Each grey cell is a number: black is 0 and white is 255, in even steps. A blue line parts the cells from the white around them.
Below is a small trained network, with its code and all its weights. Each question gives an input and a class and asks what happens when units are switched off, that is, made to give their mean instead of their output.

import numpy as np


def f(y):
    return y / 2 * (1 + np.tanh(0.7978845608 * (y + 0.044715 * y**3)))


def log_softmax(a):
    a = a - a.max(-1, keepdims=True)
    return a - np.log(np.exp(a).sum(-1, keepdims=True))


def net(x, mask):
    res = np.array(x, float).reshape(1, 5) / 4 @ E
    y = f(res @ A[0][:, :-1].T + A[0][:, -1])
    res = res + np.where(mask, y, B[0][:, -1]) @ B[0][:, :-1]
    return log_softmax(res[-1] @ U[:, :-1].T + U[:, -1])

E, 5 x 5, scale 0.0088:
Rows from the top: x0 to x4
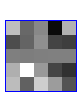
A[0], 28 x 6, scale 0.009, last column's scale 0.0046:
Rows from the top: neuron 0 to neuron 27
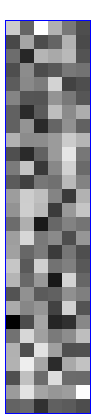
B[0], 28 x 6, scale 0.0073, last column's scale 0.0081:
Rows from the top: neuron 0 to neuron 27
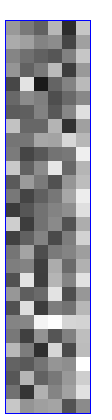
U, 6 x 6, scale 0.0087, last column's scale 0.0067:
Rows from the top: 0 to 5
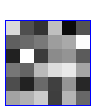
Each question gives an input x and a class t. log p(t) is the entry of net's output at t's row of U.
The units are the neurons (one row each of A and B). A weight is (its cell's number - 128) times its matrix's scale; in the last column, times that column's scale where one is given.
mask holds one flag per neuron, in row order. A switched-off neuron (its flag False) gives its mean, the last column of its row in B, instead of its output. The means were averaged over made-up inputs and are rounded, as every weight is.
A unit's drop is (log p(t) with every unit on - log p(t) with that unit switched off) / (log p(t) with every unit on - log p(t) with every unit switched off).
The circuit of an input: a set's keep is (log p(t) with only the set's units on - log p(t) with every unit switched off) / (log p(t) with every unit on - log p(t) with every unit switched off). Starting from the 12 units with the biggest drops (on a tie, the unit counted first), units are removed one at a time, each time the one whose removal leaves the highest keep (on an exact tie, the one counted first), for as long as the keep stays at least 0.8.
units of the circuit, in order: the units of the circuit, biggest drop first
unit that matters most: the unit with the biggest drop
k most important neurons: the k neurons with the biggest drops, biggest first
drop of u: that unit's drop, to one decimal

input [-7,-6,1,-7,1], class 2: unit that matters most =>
neuron 4
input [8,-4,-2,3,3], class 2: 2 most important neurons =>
(neuron 18; neuron 20)
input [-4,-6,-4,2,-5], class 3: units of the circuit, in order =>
(neuron 26; neuron 10)
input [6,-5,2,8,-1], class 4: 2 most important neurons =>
(neuron 26; neuron 22)
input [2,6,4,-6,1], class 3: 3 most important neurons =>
(neuron 21; neuron 15; neuron 4)
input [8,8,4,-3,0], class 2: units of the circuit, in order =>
(neuron 18; neuron 20)
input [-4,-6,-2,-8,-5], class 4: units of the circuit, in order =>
(neuron 9; neuron 6)
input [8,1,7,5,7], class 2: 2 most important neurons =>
(neuron 18; neuron 20)
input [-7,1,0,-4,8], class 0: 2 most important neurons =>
(neuron 23; neuron 0)
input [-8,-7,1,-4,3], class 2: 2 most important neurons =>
(neuron 4; neuron 25)
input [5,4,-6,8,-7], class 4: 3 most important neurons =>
(neuron 13; neuron 15; neuron 22)
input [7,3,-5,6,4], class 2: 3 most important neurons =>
(neuron 18; neuron 20; neuron 16)
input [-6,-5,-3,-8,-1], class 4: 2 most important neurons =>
(neuron 9; neuron 6)
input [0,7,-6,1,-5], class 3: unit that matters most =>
neuron 21
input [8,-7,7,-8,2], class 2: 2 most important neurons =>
(neuron 18; neuron 20)
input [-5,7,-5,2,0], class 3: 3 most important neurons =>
(neuron 21; neuron 18; neuron 20)
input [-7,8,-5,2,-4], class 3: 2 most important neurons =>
(neuron 21; neuron 18)
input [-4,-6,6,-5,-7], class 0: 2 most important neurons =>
(neuron 10; neuron 7)
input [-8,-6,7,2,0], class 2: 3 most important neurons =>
(neuron 4; neuron 25; neuron 21)
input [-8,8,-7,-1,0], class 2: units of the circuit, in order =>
(neuron 4)
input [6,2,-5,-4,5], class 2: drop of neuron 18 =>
0.3
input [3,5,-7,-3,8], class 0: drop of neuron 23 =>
0.2
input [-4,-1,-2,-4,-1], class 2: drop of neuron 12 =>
0.4
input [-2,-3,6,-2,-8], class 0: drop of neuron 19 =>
0.0
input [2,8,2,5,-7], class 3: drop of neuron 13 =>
0.1
